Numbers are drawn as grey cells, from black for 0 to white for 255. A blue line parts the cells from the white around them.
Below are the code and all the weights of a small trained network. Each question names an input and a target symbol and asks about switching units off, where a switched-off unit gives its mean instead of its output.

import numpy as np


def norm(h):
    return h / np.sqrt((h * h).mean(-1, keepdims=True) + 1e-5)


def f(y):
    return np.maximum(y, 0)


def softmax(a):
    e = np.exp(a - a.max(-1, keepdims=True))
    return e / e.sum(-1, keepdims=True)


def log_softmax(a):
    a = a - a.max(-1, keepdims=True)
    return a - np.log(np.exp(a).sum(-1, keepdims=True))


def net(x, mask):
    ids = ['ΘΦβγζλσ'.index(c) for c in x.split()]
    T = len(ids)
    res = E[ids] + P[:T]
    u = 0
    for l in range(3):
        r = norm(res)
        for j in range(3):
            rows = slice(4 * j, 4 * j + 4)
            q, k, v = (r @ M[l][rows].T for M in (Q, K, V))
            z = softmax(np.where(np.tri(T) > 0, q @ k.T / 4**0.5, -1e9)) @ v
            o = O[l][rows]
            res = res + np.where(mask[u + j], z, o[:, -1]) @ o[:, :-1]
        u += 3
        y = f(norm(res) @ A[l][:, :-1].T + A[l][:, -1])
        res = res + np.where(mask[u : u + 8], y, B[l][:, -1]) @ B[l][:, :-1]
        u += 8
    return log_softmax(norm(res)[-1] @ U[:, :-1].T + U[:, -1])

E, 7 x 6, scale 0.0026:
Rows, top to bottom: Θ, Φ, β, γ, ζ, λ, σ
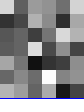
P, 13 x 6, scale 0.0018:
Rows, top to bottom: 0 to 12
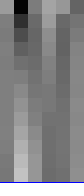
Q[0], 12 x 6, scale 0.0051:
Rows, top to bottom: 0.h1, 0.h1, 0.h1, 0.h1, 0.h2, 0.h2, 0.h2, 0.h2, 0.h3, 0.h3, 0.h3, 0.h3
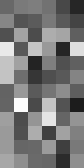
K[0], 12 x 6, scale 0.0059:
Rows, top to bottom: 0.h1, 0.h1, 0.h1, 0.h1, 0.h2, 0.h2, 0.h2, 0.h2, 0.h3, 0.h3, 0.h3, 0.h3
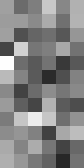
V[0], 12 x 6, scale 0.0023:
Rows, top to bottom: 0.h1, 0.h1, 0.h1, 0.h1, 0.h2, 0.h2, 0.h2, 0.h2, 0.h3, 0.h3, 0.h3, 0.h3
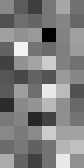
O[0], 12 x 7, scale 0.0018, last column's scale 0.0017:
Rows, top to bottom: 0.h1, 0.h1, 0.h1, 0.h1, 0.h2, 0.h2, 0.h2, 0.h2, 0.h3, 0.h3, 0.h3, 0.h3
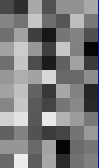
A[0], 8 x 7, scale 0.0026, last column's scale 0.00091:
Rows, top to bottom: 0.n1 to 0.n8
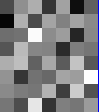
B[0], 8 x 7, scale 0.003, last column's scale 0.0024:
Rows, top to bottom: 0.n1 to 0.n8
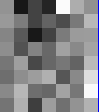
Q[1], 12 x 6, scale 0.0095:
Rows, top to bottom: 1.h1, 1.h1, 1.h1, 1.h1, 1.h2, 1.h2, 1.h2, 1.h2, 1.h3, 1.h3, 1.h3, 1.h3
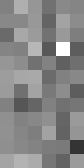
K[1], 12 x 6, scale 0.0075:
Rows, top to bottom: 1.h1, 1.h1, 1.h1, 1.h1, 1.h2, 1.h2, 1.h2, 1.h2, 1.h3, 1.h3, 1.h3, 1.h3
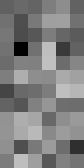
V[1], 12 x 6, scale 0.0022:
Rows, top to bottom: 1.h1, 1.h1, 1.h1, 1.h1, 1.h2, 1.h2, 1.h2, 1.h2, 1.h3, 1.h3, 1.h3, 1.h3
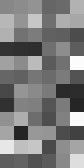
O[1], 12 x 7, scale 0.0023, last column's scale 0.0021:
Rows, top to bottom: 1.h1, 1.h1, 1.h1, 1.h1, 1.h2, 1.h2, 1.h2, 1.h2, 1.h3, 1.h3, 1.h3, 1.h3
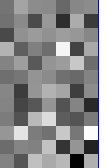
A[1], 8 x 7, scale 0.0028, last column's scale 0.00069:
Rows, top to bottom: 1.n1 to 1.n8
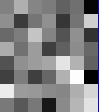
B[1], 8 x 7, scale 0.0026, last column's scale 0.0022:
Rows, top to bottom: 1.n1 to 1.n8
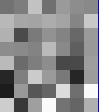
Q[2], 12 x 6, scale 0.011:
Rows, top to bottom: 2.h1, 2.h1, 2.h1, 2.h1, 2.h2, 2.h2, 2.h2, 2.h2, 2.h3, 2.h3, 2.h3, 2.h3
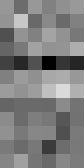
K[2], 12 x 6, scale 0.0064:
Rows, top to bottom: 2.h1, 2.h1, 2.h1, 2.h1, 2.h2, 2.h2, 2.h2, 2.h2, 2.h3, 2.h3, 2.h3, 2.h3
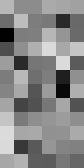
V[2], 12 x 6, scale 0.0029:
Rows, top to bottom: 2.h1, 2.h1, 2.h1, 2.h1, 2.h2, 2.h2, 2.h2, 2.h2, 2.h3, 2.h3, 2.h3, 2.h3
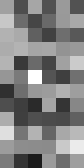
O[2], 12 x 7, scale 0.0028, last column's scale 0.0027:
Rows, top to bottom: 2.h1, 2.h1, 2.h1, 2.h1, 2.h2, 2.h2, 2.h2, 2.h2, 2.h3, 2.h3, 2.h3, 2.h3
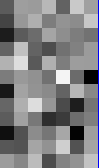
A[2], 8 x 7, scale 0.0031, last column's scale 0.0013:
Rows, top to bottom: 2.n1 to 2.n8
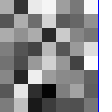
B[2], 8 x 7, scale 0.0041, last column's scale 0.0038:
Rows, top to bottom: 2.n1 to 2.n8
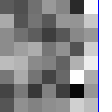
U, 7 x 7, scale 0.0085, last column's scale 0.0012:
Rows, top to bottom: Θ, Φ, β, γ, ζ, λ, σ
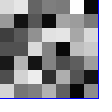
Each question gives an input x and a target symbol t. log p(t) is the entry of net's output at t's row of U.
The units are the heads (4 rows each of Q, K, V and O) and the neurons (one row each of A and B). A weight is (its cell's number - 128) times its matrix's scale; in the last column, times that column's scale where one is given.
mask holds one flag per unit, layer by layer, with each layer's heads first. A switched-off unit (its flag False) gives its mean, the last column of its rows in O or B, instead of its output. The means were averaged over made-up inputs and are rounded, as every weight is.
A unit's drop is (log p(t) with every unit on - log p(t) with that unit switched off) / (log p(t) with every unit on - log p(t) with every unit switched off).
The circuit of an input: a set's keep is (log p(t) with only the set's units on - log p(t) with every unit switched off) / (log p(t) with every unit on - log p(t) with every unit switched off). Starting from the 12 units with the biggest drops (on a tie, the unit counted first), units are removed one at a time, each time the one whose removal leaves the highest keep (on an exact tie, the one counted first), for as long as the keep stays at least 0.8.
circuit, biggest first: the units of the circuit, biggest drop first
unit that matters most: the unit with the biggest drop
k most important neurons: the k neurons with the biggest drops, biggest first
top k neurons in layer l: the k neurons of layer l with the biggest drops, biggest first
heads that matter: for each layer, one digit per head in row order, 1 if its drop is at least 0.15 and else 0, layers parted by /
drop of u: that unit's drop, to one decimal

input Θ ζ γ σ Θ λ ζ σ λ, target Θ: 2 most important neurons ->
[0.n2 1.n7]
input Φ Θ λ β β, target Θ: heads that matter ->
011 / 000 / 101
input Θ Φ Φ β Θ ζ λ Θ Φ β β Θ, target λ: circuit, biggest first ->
[2.h2]
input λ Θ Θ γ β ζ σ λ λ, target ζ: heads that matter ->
010 / 000 / 001
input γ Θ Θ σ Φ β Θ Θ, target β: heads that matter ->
000 / 101 / 011
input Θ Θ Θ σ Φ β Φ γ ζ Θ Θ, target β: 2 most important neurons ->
[2.n5 1.n7]
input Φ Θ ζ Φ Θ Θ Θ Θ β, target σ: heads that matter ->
000 / 000 / 101
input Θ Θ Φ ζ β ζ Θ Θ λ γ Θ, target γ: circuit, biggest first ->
[1.h3 2.n6 2.n1]
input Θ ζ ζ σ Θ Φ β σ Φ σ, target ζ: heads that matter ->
000 / 001 / 001
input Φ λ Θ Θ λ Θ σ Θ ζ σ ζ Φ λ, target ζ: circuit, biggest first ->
[0.h2 0.n2 2.n7]
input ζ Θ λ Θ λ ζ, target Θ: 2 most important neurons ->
[2.n1 2.n8]
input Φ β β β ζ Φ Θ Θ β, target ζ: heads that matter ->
001 / 000 / 000
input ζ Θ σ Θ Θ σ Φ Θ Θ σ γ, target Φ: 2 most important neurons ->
[0.n1 1.n8]
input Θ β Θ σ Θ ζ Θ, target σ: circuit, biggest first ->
[2.n1]
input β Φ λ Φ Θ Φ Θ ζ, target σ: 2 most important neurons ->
[1.n7 0.n8]
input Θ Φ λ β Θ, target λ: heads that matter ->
000 / 100 / 010
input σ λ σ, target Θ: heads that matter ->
010 / 011 / 101
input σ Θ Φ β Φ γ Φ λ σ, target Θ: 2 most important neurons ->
[2.n1 0.n7]
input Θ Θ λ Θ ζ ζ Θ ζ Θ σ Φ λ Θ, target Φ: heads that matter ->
000 / 101 / 110
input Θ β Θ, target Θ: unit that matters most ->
1.n6
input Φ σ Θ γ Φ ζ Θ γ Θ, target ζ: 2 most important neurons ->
[1.n7 2.n7]
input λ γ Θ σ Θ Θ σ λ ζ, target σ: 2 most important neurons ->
[1.n8 1.n7]
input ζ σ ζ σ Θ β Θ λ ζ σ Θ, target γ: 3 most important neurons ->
[0.n2 1.n7 2.n6]
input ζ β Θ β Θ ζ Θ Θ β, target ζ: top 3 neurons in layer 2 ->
[2.n7 2.n5 2.n6]
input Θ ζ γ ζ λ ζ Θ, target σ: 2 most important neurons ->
[1.n7 2.n8]
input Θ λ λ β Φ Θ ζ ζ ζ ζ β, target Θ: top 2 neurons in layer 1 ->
[1.n6 1.n7]
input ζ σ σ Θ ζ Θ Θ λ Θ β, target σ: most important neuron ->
[1.n7]
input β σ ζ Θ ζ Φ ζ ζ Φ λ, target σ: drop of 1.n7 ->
0.1
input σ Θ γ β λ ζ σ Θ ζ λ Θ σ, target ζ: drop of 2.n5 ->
0.1
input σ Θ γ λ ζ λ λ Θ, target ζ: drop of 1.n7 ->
0.8
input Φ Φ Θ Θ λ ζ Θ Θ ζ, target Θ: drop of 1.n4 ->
0.0
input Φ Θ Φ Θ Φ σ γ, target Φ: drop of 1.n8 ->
0.1
